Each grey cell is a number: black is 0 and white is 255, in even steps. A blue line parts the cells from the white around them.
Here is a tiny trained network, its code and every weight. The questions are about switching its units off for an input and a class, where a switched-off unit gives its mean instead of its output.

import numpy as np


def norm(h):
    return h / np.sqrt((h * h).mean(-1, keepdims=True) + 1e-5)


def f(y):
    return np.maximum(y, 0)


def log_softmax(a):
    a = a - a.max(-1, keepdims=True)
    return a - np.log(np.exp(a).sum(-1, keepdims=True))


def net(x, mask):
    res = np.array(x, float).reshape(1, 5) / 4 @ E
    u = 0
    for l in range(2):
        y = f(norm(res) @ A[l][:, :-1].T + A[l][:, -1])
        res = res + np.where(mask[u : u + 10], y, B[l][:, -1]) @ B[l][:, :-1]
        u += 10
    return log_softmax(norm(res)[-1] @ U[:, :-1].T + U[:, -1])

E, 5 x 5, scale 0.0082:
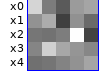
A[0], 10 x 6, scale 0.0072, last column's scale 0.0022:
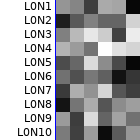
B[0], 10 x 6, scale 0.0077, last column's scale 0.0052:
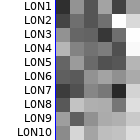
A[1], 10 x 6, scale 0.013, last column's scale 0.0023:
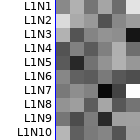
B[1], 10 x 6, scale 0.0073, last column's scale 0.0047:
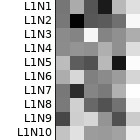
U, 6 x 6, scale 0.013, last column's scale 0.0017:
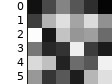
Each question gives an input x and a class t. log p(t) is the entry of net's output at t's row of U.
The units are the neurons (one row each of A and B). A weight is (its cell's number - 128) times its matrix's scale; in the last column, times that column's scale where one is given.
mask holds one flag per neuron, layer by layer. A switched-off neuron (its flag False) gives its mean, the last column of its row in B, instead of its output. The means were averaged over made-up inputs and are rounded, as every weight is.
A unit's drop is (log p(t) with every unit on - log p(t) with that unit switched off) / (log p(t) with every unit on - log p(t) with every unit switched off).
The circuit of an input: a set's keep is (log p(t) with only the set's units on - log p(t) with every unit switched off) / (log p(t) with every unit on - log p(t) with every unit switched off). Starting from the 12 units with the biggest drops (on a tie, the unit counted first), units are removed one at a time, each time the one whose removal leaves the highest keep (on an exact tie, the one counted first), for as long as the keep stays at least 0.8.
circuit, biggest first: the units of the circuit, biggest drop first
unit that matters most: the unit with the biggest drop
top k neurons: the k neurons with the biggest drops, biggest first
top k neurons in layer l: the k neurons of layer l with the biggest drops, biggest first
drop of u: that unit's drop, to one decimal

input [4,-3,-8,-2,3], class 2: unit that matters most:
L1N2
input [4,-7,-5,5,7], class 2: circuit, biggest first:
[L1N2; L0N2; L1N1]
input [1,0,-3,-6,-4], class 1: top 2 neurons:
[L0N4; L1N9]
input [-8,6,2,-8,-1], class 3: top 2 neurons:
[L1N5; L0N2]
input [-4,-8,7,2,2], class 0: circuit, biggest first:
[L0N5; L0N3]
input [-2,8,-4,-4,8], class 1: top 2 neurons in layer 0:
[L0N7; L0N9]
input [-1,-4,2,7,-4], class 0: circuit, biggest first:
[L0N7; L0N10]
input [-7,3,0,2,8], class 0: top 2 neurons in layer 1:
[L1N10; L1N6]
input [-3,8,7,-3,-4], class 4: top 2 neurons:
[L1N6; L1N8]
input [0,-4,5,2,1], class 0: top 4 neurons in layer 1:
[L1N7; L1N5; L1N4; L1N3]
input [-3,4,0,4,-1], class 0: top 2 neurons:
[L0N7; L0N4]
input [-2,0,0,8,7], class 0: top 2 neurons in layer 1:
[L1N10; L1N6]
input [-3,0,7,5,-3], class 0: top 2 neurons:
[L0N7; L1N7]
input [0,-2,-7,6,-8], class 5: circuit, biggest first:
[L1N2]
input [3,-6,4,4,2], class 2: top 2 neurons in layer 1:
[L1N7; L1N3]
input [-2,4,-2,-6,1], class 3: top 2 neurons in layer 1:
[L1N5; L1N10]
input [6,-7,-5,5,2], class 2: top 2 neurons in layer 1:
[L1N2; L1N1]
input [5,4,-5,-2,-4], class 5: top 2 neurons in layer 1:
[L1N2; L1N5]
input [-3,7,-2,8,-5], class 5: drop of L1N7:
0.2
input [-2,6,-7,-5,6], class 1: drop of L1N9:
0.1
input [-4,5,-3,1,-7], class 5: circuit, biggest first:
[L1N7]
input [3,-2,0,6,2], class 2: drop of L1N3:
0.1
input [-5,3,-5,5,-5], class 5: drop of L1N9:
0.3
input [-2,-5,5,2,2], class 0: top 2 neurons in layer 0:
[L0N5; L0N3]
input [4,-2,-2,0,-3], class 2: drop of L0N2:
-0.1
